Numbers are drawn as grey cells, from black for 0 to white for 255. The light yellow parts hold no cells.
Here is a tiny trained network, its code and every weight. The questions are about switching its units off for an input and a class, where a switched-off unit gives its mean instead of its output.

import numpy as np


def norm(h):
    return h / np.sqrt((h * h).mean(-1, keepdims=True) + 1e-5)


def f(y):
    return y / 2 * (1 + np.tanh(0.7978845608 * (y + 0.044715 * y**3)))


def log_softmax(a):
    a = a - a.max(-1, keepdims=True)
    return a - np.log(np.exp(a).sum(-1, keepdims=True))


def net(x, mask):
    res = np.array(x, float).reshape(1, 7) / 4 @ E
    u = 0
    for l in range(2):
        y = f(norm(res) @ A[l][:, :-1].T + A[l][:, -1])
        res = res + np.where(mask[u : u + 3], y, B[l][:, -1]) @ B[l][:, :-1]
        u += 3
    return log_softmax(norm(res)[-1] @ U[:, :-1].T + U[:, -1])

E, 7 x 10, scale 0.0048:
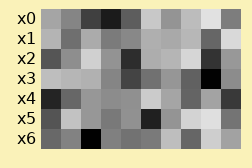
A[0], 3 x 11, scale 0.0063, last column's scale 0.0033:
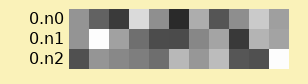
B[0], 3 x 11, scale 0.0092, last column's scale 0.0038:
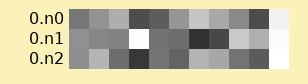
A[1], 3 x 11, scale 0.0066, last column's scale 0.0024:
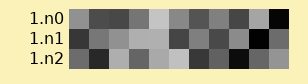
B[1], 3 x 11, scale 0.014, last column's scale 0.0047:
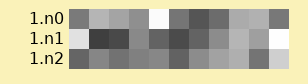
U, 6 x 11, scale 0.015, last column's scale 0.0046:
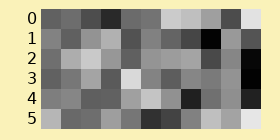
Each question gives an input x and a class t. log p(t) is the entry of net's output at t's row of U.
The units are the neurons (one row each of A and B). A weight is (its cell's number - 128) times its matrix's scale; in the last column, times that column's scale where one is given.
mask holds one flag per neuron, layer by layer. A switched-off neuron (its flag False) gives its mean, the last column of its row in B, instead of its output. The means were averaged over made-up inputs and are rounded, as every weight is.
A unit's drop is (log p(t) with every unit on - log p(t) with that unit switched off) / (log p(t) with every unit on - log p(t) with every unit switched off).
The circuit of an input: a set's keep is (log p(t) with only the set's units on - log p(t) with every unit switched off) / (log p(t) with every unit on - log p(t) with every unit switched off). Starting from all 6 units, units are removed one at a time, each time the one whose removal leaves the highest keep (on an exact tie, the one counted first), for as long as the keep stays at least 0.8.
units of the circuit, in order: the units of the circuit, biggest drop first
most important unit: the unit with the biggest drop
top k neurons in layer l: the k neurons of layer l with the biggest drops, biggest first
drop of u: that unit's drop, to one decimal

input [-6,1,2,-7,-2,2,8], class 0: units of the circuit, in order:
(0.n0)
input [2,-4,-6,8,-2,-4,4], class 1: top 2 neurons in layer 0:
(0.n2, 0.n0)
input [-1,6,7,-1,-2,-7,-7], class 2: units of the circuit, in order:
(1.n1, 1.n2)
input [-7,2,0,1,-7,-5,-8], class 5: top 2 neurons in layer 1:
(1.n2, 1.n0)
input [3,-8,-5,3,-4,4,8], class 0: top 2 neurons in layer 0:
(0.n1, 0.n0)
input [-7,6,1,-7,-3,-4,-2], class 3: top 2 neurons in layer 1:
(1.n1, 1.n0)
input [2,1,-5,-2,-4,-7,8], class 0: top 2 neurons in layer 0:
(0.n0, 0.n1)
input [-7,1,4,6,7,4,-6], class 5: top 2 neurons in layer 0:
(0.n1, 0.n0)
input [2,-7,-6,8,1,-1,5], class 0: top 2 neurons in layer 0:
(0.n1, 0.n0)
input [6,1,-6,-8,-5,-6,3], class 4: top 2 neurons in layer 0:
(0.n2, 0.n1)
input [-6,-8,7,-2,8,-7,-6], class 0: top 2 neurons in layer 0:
(0.n1, 0.n2)
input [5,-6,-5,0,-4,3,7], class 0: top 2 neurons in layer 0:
(0.n1, 0.n0)
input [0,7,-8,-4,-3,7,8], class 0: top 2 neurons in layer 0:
(0.n0, 0.n1)
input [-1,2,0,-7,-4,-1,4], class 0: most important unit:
0.n0
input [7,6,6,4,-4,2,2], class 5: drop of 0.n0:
0.1
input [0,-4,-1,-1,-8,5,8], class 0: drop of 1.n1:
0.2
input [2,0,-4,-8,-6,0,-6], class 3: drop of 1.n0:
0.2
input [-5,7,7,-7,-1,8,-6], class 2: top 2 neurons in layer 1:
(1.n1, 1.n2)
